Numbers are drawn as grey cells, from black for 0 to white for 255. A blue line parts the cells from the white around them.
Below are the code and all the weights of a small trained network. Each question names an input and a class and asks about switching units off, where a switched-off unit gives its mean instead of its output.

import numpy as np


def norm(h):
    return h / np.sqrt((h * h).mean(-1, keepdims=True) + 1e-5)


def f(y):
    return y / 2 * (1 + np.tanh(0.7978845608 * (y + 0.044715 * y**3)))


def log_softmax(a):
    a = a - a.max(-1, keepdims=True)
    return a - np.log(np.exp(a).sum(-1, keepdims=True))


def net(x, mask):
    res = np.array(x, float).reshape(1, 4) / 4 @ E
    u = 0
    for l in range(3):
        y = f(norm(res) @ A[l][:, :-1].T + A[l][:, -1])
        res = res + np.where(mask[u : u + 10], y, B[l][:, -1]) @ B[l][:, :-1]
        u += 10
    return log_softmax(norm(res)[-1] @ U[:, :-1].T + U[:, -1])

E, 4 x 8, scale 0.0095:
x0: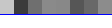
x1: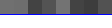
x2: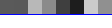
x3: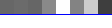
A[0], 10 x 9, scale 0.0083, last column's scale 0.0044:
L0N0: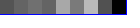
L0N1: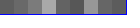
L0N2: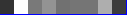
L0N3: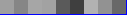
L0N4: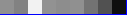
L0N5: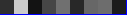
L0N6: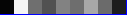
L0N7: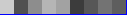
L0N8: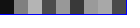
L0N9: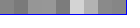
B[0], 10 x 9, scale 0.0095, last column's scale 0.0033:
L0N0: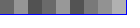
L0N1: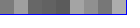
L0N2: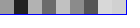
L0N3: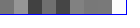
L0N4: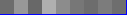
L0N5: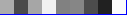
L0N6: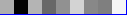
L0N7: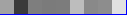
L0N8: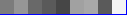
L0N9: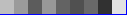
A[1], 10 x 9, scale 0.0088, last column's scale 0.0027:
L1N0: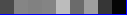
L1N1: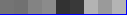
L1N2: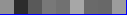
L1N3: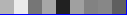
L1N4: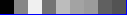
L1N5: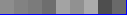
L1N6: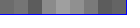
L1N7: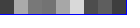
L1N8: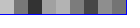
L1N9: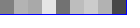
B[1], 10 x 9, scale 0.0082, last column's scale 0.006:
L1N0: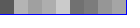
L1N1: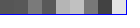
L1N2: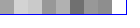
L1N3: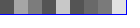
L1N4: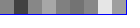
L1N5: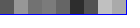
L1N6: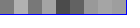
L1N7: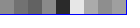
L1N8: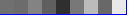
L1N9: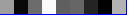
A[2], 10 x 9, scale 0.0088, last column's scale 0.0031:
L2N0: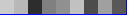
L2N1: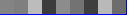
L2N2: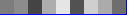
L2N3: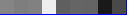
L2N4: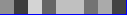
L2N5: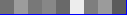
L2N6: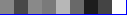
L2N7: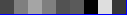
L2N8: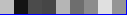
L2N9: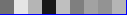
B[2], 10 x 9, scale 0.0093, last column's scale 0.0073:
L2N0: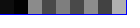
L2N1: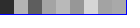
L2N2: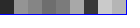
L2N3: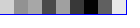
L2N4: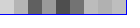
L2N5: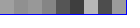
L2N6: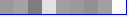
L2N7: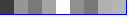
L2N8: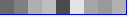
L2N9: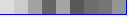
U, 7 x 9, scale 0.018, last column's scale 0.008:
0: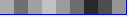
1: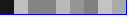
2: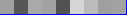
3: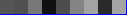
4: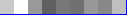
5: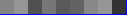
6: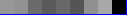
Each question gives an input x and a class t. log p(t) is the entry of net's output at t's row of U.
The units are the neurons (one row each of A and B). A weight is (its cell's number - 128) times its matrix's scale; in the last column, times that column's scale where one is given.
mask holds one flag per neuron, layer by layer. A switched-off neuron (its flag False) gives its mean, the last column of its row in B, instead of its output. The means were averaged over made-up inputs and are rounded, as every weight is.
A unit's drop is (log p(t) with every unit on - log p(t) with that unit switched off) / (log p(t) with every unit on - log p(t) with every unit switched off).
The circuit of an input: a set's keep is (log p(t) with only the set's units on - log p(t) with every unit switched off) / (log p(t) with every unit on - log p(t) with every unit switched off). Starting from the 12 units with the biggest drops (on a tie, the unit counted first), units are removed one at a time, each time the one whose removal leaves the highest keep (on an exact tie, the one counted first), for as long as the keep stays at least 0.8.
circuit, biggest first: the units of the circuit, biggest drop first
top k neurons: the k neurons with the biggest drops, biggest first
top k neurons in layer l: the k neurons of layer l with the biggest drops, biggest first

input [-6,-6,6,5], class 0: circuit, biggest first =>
L1N9
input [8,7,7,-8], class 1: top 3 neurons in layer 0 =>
L0N9; L0N6; L0N5
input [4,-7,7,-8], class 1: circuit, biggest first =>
L1N3; L2N7; L0N6
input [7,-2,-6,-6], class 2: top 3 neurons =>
L0N7; L1N5; L0N3
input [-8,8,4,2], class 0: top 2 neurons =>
L0N5; L2N3
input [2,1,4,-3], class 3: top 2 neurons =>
L1N1; L1N2
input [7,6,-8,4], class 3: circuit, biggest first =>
L2N0; L1N8
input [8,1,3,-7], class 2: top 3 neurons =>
L0N7; L2N8; L1N5
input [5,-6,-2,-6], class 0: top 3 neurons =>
L1N9; L0N2; L1N5
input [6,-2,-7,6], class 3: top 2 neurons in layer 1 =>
L1N8; L1N3
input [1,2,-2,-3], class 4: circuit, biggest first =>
L1N2; L1N9
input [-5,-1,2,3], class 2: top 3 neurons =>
L0N6; L1N4; L2N8
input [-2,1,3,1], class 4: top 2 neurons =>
L1N2; L1N9
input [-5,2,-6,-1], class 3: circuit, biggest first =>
L2N0
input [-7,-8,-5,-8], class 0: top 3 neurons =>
L1N9; L0N9; L1N5
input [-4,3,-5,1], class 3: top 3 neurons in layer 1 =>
L1N7; L1N9; L1N6
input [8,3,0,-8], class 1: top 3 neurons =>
L2N7; L0N6; L2N1
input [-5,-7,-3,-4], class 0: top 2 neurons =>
L1N9; L0N9
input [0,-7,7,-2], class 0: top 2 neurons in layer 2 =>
L2N3; L2N0
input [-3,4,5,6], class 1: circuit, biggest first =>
L1N0
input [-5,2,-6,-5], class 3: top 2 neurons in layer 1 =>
L1N7; L1N4
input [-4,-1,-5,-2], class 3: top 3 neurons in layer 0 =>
L0N9; L0N7; L0N5
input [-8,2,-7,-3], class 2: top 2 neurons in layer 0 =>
L0N2; L0N6
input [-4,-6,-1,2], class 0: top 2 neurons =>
L0N9; L1N9
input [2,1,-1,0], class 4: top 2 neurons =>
L1N2; L1N9
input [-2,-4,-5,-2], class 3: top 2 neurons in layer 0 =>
L0N5; L0N9
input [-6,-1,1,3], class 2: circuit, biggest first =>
L0N6
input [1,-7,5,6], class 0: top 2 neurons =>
L1N9; L2N3
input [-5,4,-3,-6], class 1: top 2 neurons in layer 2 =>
L2N7; L2N1
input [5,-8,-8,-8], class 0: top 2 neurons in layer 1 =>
L1N9; L1N5
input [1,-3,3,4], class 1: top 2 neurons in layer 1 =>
L1N2; L1N8
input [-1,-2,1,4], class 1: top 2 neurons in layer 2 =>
L2N2; L2N3
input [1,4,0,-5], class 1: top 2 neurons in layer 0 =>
L0N9; L0N6
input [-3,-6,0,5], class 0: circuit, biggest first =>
L1N9
